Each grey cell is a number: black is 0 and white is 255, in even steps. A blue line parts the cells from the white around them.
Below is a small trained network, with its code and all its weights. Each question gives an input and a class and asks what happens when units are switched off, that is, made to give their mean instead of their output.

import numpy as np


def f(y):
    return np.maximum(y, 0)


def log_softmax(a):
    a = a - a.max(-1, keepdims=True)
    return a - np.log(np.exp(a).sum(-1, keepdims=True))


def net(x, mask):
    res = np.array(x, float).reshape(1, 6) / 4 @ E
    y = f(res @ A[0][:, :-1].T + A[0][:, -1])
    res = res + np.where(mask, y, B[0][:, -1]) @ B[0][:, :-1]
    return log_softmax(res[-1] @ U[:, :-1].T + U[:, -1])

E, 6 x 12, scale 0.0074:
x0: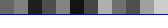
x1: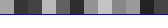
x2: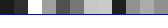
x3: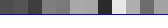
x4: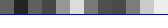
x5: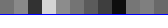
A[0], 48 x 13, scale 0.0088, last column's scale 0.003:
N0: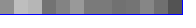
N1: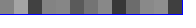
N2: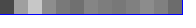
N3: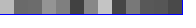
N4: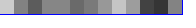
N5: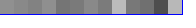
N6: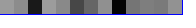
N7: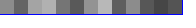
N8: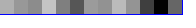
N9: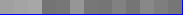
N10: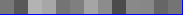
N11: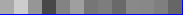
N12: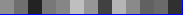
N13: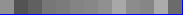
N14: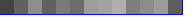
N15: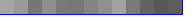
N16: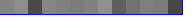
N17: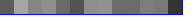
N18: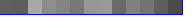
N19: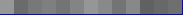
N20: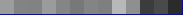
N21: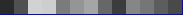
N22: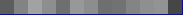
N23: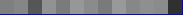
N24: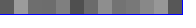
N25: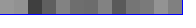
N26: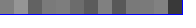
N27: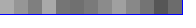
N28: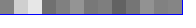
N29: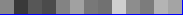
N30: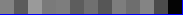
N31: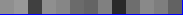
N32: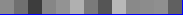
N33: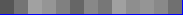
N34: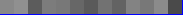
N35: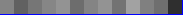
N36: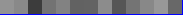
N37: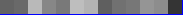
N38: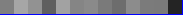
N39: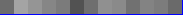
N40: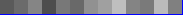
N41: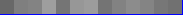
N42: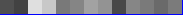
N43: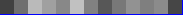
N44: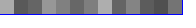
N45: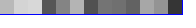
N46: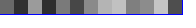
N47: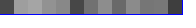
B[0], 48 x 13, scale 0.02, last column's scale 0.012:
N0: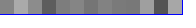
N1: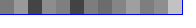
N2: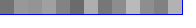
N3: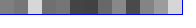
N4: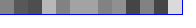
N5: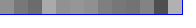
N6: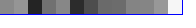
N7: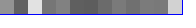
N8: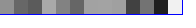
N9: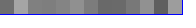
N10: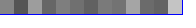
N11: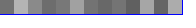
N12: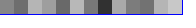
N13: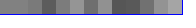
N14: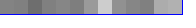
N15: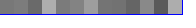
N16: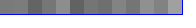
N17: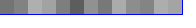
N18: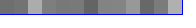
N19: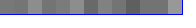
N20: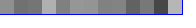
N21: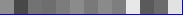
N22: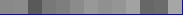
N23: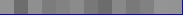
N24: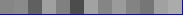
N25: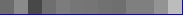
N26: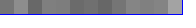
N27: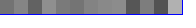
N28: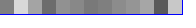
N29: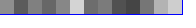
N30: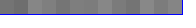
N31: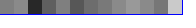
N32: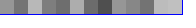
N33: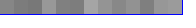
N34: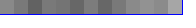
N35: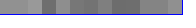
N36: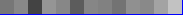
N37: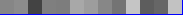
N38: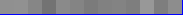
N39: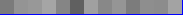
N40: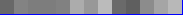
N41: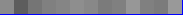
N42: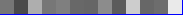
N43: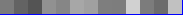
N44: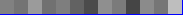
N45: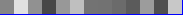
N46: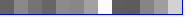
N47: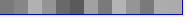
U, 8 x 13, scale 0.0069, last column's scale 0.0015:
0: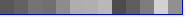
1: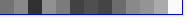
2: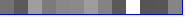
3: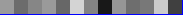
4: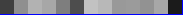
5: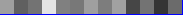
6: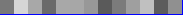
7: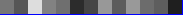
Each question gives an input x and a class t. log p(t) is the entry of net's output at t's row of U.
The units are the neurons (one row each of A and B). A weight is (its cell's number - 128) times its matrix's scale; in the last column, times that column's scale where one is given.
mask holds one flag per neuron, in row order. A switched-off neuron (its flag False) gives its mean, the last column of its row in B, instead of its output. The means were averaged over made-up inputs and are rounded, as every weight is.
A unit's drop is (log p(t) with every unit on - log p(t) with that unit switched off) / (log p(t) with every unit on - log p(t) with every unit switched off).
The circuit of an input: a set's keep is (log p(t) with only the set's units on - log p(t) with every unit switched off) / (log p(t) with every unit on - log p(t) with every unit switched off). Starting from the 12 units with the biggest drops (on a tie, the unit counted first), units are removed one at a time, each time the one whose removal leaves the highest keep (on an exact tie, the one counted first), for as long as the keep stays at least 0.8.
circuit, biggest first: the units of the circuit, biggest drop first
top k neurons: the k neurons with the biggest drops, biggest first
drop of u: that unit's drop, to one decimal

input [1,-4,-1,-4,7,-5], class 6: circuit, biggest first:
(N45)
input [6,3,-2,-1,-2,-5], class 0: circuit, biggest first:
(N46 N40)
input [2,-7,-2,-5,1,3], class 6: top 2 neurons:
(N45 N28)
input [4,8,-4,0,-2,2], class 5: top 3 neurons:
(N4 N8 N20)
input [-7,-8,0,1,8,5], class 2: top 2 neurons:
(N43 N21)
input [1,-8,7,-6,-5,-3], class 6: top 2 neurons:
(N45 N28)
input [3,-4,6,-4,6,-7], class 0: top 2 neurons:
(N46 N40)
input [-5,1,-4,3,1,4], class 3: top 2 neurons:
(N12 N32)
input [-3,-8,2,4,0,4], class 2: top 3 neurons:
(N43 N21 N37)
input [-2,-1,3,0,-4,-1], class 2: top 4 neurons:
(N3 N44 N6 N21)
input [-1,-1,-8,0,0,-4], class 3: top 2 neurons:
(N12 N32)
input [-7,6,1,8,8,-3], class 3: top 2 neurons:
(N12 N29)
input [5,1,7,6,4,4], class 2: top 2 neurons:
(N21 N42)
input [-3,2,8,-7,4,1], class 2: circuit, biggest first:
(N21)
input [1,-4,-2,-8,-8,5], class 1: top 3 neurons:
(N6 N31 N1)
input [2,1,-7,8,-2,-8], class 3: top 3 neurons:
(N12 N29 N32)
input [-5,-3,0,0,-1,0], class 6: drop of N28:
0.2
